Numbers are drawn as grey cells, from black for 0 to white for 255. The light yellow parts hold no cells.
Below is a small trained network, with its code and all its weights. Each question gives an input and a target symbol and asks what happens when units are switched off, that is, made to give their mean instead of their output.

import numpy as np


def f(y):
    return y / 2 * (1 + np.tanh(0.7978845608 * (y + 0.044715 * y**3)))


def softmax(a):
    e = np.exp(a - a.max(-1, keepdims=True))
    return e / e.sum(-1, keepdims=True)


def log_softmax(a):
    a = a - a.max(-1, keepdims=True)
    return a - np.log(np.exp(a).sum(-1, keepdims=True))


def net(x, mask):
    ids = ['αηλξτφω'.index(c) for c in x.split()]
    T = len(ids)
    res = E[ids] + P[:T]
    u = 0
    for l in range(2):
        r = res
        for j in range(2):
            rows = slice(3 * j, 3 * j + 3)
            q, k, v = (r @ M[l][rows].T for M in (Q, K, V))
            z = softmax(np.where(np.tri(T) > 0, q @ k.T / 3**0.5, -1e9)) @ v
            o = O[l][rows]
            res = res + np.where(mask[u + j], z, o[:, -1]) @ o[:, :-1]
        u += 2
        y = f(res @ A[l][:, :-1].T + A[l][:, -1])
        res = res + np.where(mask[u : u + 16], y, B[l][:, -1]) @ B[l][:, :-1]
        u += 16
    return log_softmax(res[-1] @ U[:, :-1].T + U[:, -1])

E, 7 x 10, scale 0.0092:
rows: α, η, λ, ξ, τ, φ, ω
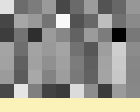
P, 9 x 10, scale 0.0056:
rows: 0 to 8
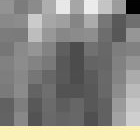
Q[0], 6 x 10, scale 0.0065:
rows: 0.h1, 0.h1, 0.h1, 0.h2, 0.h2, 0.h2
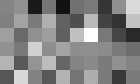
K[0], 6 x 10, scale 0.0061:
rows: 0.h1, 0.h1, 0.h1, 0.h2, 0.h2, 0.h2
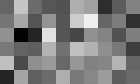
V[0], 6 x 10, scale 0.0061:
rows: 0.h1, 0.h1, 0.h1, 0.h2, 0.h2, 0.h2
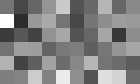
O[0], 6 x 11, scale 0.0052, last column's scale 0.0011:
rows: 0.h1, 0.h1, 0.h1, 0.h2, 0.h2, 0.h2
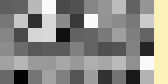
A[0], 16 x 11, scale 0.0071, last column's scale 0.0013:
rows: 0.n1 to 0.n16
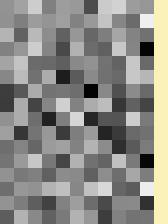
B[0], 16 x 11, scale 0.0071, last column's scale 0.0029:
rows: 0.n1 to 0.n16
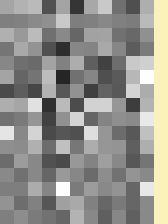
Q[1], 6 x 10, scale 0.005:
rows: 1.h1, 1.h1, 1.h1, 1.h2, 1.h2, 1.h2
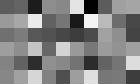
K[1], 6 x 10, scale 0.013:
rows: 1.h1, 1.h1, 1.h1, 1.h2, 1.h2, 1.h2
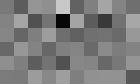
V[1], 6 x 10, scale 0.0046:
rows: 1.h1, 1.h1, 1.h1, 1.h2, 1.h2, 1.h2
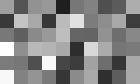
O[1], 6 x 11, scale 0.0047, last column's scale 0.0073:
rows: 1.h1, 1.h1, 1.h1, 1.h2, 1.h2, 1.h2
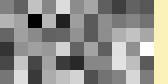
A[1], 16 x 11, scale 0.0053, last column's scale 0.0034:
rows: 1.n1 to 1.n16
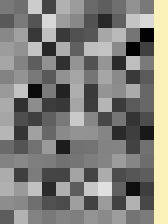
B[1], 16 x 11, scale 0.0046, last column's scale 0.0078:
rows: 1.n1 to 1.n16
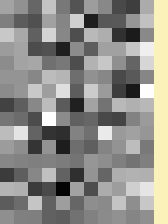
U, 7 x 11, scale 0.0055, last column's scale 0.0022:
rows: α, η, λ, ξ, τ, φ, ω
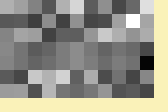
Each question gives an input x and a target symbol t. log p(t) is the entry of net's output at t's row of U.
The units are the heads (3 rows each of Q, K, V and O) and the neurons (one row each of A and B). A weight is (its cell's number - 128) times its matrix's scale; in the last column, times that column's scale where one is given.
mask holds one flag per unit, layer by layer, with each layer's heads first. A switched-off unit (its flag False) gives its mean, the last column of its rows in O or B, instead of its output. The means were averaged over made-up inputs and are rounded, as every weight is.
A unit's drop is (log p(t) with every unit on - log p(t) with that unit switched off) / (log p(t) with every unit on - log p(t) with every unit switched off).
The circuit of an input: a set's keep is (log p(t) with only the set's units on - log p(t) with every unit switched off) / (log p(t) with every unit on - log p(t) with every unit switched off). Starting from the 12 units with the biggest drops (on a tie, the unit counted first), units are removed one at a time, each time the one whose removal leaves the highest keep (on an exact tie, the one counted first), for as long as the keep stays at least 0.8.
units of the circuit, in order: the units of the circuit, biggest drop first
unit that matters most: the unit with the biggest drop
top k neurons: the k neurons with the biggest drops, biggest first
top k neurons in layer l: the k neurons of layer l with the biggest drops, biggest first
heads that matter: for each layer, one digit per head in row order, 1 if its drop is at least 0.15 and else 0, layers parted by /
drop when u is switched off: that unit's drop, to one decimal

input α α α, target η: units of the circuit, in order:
1.h2; 1.n7
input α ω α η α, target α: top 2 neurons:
1.n7; 0.n5
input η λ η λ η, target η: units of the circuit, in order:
0.n7; 0.h1; 1.n7
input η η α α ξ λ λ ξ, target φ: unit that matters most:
0.n1
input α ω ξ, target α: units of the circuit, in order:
0.h1; 1.h2; 1.n8; 1.n13
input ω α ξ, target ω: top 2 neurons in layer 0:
0.n9; 0.n16
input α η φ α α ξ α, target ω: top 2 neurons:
0.n5; 0.n8
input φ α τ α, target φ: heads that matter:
10 / 11
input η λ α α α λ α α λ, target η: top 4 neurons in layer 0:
0.n8; 0.n1; 0.n6; 0.n10
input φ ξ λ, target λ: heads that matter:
00 / 01
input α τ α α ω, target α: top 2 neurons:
1.n7; 0.n16
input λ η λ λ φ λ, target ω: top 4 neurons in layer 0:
0.n7; 0.n1; 0.n8; 0.n14
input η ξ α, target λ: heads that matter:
01 / 11
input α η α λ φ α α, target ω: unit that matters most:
0.h2
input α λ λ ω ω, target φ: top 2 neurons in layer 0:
0.n9; 0.n5
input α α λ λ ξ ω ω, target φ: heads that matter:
10 / 01
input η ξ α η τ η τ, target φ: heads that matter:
11 / 10
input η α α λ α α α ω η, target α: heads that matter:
00 / 01
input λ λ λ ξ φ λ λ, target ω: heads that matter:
11 / 11
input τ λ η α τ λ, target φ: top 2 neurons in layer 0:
0.n10; 0.n7
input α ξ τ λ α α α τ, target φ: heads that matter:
10 / 11
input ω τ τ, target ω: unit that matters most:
1.h1
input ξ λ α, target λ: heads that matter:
10 / 11
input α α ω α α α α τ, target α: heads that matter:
11 / 01
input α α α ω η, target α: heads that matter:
00 / 00
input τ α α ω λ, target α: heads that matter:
11 / 00
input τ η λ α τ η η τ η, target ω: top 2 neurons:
0.n7; 1.n3
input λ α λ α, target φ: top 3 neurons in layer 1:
1.n14; 1.n4; 1.n10
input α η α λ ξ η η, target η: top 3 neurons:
0.n7; 0.n10; 1.n7
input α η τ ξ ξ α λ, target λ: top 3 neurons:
0.n8; 0.n10; 1.n14
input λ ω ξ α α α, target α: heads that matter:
11 / 01
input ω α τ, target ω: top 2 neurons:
0.n9; 0.n16
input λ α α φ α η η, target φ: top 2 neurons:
0.n7; 0.n10
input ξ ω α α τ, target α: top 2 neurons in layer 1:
1.n8; 1.n13
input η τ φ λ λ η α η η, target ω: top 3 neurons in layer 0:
0.n7; 0.n10; 0.n14
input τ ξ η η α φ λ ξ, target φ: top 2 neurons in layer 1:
1.n14; 1.n4
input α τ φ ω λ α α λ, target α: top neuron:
1.n7
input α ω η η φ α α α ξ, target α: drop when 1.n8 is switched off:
0.1
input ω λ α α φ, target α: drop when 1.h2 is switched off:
0.3
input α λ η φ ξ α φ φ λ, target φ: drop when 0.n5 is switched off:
-0.1
